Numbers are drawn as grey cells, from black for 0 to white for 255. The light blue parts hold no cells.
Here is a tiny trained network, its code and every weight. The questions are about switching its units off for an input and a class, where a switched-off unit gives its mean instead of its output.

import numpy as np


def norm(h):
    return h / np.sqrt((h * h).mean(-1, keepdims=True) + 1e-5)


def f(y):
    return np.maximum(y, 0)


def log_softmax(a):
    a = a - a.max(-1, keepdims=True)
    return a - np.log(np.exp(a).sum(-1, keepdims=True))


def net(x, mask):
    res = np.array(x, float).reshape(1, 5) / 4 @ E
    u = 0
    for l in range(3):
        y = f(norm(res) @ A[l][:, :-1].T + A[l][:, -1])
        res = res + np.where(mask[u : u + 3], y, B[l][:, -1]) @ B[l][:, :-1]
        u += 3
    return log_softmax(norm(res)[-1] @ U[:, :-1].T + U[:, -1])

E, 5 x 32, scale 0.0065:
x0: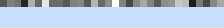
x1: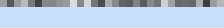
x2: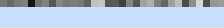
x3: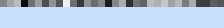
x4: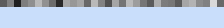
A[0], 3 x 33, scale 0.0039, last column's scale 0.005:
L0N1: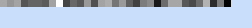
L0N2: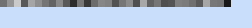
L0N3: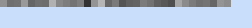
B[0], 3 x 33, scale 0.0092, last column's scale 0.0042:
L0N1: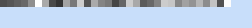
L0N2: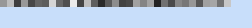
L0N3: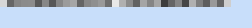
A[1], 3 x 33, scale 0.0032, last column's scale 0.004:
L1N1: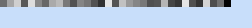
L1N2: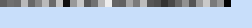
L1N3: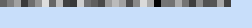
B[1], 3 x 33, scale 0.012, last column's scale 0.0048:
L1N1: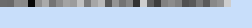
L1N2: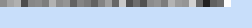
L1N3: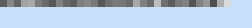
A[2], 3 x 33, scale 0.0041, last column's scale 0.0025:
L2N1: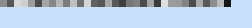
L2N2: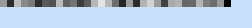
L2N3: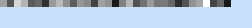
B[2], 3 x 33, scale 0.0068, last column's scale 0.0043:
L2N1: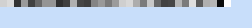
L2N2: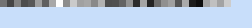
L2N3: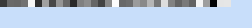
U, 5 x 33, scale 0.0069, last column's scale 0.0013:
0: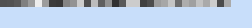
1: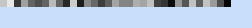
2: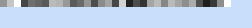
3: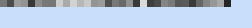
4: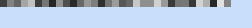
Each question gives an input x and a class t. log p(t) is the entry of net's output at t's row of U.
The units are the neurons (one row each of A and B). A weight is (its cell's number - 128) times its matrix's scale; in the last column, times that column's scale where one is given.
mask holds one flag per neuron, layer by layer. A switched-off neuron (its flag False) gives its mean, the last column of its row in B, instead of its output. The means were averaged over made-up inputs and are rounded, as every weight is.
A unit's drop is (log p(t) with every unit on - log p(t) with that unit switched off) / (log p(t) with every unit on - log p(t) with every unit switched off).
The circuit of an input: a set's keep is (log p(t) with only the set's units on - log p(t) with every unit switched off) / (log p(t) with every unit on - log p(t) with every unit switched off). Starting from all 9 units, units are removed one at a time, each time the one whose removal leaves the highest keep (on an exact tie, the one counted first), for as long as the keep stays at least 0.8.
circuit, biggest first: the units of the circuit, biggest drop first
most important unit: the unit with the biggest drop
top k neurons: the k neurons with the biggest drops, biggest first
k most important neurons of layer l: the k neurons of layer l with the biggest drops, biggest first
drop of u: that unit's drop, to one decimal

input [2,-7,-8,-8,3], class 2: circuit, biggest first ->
(L1N2)
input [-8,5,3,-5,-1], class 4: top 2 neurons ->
(L2N3; L0N2)
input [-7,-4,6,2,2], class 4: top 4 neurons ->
(L2N3; L1N1; L1N2; L0N1)
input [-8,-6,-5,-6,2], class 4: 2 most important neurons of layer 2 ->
(L2N3; L2N1)
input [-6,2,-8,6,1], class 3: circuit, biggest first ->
(L1N1; L1N2)
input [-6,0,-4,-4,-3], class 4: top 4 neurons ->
(L2N3; L0N1; L2N2; L2N1)
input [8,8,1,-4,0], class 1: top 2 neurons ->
(L2N1; L2N3)
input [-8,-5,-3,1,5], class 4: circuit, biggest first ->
(L2N3; L0N1)
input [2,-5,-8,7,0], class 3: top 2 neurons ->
(L1N1; L1N2)
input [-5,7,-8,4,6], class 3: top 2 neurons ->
(L0N1; L1N1)
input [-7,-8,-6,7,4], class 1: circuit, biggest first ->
(L1N2; L0N1)
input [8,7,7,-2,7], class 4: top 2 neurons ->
(L0N1; L1N3)
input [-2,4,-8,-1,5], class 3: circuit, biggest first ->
(L1N1; L0N1)
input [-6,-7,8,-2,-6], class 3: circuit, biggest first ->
(L2N2)
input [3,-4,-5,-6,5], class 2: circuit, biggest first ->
(L1N2; L0N1)
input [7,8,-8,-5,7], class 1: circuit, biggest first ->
(L0N1; L2N1)
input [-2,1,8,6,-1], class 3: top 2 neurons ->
(L2N2; L1N2)
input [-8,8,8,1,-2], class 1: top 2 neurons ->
(L2N1; L1N1)
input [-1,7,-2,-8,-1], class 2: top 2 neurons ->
(L1N2; L0N2)
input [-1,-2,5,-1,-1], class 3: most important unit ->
L2N2
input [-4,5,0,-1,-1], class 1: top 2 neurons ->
(L2N1; L1N3)
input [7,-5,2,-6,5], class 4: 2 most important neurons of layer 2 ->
(L2N1; L2N2)
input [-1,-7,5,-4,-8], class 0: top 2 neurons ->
(L0N1; L2N1)
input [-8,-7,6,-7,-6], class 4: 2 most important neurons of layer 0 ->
(L0N2; L0N1)
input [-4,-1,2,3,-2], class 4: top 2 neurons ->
(L2N3; L1N2)
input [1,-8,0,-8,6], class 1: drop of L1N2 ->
-0.1
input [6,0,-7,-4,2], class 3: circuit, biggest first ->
(L1N1)
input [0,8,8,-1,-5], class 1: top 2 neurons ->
(L2N1; L1N1)
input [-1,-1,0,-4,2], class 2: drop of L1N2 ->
0.4
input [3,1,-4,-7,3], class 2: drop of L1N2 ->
0.8
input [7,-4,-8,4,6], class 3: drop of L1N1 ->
0.7
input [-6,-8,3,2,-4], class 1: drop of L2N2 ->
0.0
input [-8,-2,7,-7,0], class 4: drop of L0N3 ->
0.1
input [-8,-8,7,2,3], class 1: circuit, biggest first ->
(L0N1)
